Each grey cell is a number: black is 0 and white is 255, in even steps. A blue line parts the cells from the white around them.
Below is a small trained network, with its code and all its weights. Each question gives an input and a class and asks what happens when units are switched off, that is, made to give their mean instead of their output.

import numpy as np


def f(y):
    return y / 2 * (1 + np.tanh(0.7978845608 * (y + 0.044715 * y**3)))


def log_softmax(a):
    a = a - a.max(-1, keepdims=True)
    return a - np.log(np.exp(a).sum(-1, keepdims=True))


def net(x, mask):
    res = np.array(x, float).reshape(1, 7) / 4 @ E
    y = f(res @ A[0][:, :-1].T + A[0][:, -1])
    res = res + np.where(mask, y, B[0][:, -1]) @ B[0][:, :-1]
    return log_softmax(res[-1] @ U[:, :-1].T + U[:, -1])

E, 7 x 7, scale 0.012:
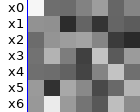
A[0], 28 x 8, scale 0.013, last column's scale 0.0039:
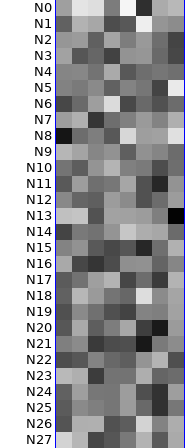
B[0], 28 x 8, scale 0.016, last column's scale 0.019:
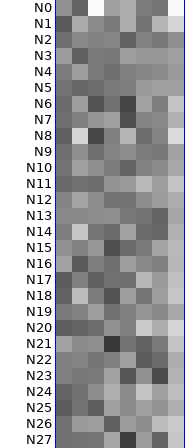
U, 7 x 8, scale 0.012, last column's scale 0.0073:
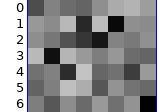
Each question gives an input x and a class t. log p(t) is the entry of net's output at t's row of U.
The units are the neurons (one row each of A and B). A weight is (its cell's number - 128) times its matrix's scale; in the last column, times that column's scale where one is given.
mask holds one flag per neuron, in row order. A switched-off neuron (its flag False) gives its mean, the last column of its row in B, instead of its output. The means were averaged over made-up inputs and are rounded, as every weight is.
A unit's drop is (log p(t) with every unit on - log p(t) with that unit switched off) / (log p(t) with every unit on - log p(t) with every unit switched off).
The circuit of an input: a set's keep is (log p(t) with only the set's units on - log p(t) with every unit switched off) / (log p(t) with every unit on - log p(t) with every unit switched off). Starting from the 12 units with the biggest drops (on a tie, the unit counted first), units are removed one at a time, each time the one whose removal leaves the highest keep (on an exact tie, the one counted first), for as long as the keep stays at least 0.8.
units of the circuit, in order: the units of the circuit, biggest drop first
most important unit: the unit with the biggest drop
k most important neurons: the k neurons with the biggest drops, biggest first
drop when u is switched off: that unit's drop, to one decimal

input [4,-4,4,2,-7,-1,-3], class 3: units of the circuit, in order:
(N0; N8)
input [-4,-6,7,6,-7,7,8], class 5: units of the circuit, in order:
(N0)
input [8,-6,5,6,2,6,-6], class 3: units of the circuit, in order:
(N18; N0)
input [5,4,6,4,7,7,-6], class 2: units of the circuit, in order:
(N0; N21)
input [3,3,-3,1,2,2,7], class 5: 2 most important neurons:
(N27; N23)
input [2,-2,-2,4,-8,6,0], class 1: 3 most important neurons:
(N20; N27; N24)
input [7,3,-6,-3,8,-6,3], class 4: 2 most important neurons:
(N0; N23)
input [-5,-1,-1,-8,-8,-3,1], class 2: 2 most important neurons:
(N6; N0)
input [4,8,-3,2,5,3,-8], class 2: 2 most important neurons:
(N0; N21)
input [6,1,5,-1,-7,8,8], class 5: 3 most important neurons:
(N18; N8; N1)
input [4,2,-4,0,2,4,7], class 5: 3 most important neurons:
(N27; N23; N8)
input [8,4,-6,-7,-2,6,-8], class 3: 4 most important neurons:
(N8; N18; N1; N16)
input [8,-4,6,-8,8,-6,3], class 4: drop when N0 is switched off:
0.3
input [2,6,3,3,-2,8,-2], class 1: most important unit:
N27
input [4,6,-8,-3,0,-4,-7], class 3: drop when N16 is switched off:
0.3
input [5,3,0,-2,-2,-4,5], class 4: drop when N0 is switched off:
0.2
